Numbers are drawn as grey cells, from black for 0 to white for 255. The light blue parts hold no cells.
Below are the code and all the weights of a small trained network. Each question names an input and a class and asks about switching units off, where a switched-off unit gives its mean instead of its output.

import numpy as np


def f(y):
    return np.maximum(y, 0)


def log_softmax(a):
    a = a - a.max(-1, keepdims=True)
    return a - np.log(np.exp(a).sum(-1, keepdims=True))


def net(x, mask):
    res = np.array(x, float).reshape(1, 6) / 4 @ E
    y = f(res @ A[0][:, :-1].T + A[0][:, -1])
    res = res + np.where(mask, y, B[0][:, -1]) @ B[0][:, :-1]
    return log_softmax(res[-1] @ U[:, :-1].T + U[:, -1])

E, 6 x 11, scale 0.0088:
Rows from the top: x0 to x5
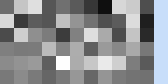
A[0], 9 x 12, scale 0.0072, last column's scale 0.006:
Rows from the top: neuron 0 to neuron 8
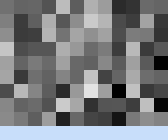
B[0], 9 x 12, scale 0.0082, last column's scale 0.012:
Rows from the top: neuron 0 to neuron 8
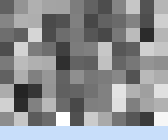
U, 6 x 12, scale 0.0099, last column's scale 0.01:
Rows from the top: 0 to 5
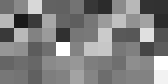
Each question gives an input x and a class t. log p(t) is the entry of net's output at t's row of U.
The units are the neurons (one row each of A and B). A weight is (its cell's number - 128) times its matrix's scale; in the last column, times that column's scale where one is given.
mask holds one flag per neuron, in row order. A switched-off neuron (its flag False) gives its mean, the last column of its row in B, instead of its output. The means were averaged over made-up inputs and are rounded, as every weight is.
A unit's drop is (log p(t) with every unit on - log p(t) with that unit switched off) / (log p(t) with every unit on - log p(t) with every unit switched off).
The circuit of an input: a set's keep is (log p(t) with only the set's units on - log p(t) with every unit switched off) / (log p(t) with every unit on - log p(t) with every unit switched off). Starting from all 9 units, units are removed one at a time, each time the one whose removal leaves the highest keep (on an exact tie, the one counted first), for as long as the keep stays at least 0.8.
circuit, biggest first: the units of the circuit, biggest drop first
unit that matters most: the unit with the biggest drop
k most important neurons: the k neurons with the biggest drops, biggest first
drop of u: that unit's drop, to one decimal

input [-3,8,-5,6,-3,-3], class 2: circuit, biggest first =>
neuron 3
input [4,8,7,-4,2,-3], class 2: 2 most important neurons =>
neuron 3; neuron 5
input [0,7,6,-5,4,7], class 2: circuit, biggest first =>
neuron 3; neuron 8
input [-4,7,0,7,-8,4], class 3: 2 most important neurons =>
neuron 8; neuron 2
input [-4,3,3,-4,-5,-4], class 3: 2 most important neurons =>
neuron 8; neuron 7
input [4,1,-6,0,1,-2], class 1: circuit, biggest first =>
neuron 1; neuron 7
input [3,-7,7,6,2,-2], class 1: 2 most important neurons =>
neuron 6; neuron 3
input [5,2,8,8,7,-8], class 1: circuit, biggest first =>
neuron 6; neuron 8
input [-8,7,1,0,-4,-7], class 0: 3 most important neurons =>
neuron 2; neuron 1; neuron 0
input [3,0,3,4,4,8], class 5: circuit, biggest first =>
neuron 8; neuron 2; neuron 1
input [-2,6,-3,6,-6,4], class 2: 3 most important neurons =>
neuron 3; neuron 4; neuron 5
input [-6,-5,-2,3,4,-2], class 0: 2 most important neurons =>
neuron 1; neuron 8
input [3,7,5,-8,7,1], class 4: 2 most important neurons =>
neuron 8; neuron 6
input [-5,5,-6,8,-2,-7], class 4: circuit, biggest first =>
neuron 6
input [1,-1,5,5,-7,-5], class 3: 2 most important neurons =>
neuron 8; neuron 7
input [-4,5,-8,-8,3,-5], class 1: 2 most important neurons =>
neuron 7; neuron 8
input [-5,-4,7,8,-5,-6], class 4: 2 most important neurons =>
neuron 1; neuron 7
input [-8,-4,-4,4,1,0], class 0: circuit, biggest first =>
neuron 1; neuron 2
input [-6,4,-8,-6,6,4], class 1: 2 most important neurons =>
neuron 7; neuron 8
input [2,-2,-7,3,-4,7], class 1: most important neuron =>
neuron 7
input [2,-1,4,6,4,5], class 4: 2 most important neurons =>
neuron 8; neuron 7
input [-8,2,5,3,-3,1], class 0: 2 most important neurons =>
neuron 2; neuron 1
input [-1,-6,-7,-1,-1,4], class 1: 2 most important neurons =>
neuron 7; neuron 3
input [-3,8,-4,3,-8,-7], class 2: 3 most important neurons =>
neuron 3; neuron 5; neuron 4
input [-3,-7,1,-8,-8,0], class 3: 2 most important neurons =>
neuron 8; neuron 3
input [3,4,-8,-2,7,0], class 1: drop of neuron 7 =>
0.5
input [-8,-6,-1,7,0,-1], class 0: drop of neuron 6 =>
0.0
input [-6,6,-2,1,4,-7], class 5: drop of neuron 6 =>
-0.2
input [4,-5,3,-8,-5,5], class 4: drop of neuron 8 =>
0.1
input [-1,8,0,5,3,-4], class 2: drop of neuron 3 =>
0.3
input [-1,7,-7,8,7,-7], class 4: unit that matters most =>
neuron 6
